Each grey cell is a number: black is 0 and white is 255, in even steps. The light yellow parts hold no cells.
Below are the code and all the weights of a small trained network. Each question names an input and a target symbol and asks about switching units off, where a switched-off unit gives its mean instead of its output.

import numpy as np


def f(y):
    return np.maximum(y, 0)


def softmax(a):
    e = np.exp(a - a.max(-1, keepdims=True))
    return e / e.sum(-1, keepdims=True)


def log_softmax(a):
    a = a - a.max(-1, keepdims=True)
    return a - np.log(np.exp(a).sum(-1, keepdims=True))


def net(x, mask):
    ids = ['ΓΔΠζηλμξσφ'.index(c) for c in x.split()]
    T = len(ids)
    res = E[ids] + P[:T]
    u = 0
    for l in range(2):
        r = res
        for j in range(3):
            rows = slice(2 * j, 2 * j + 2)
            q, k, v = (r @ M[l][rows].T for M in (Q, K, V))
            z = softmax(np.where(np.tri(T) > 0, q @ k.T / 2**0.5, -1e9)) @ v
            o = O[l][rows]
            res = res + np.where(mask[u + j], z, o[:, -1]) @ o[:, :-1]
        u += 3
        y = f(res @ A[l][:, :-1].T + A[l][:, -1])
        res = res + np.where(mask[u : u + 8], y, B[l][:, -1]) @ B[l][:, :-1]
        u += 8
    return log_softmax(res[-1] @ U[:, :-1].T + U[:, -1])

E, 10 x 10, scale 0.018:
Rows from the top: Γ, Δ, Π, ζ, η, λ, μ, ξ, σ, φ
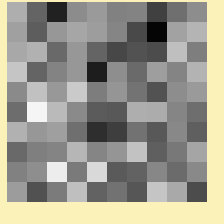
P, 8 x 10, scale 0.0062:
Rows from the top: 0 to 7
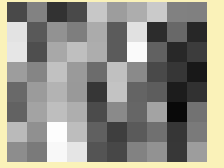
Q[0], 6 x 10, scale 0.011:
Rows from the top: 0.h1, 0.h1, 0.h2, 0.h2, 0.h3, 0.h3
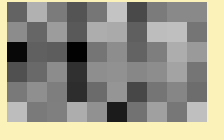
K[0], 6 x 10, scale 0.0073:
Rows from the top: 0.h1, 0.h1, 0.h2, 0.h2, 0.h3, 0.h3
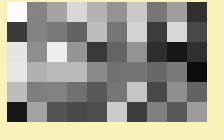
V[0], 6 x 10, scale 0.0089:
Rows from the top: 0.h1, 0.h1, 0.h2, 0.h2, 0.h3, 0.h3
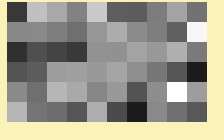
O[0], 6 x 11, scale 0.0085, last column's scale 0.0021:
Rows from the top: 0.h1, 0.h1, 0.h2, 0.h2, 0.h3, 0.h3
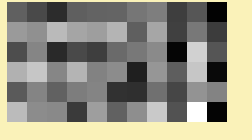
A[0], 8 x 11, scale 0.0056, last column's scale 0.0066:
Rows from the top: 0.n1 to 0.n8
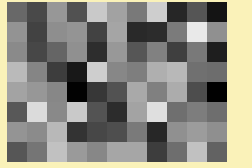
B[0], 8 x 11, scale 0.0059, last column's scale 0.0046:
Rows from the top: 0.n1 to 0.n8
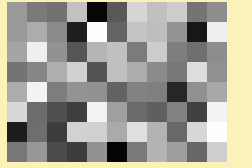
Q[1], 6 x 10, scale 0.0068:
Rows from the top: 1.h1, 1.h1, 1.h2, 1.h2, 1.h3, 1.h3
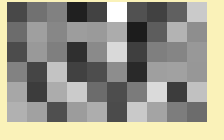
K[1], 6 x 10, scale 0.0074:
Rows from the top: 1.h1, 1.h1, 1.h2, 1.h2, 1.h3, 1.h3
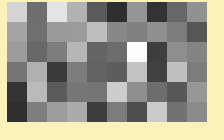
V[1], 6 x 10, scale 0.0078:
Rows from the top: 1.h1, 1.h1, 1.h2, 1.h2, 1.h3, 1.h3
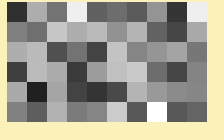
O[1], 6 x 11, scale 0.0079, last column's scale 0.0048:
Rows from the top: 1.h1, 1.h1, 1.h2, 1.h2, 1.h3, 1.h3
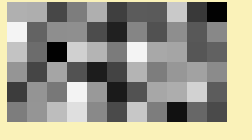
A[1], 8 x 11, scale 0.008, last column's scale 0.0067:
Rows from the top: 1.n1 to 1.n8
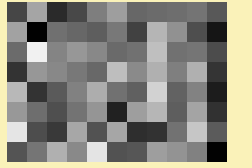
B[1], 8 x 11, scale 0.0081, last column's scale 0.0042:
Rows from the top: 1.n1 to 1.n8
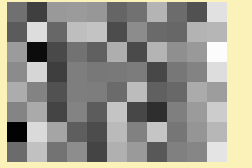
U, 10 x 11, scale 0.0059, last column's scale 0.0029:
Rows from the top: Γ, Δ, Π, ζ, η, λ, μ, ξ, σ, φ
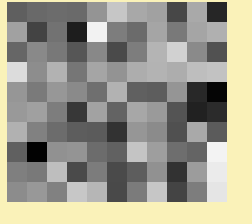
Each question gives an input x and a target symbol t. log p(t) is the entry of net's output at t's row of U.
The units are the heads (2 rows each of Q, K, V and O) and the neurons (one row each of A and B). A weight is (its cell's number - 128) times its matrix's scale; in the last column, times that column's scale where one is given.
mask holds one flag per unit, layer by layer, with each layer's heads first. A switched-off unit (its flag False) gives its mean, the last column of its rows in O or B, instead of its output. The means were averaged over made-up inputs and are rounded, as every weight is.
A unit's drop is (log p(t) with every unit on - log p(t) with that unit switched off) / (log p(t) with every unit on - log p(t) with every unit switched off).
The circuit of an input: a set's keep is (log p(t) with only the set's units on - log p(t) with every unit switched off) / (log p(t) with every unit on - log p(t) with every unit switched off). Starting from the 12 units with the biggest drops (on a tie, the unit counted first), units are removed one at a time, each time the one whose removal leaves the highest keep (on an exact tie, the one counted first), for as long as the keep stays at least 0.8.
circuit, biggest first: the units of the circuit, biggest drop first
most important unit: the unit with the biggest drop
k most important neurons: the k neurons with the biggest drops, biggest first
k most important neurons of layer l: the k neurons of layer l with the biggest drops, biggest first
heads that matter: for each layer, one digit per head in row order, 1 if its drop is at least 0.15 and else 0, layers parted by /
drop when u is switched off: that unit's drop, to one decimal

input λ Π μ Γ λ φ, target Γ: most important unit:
1.h1
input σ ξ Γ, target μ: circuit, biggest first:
[0.h3; 1.h1]
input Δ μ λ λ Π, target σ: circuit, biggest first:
[1.h2; 0.h3; 0.h1; 0.n2]
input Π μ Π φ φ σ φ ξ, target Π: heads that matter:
111 / 101
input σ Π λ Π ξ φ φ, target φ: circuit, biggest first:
[1.n2; 0.h1]
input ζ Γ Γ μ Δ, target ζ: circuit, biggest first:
[0.h1; 0.h3]
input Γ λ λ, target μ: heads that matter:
011 / 110
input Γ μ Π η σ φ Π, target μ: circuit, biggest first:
[0.h2; 0.h1]
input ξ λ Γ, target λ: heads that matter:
110 / 101
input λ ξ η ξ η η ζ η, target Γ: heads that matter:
101 / 100
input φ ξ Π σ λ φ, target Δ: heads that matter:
111 / 100
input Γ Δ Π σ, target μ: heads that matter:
011 / 100
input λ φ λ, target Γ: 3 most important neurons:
[1.n3; 0.n6; 0.n7]
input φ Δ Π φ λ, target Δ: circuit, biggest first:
[1.n3; 0.h2; 0.h3; 1.h1]
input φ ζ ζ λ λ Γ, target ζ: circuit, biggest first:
[0.h1]
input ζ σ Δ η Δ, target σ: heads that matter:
001 / 110
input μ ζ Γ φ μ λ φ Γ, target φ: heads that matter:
000 / 011
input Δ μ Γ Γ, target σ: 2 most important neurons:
[1.n7; 0.n2]
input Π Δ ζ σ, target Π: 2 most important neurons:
[0.n1; 0.n6]
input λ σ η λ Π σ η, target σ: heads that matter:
000 / 010
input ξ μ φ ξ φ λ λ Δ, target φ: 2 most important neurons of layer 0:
[0.n2; 0.n7]
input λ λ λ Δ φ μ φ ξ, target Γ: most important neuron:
[0.n6]
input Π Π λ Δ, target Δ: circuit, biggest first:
[0.n2; 1.h3]
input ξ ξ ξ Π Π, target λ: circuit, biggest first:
[0.h2; 1.h3; 0.n2; 1.h1]
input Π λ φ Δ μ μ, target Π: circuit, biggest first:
[1.h3; 0.h1]
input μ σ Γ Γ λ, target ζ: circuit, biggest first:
[0.h3; 0.h2]
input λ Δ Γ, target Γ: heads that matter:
000 / 101
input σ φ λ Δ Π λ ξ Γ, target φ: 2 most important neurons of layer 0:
[0.n1; 0.n2]
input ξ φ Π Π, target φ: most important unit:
0.n7
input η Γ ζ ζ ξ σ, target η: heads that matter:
011 / 000
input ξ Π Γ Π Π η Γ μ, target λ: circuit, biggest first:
[1.h3; 0.h2; 1.h1; 0.n2]
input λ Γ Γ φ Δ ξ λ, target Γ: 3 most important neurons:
[1.n3; 0.n7; 0.n6]
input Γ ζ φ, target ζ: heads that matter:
101 / 000
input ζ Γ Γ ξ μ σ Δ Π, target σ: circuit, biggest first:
[1.h2]
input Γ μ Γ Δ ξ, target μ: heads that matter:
011 / 110
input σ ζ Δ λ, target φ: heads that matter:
101 / 001
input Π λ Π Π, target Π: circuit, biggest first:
[1.h3; 0.h1; 0.h2]
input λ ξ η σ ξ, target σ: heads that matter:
000 / 010
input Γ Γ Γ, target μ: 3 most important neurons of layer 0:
[0.n4; 0.n6; 0.n8]
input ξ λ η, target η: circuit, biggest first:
[0.h3]
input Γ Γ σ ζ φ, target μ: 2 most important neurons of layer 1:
[1.n5; 1.n6]
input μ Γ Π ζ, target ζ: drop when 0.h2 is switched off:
0.1
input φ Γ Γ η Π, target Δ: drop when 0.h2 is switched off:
0.4
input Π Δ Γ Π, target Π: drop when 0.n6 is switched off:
0.2
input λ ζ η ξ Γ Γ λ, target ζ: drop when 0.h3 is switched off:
0.2
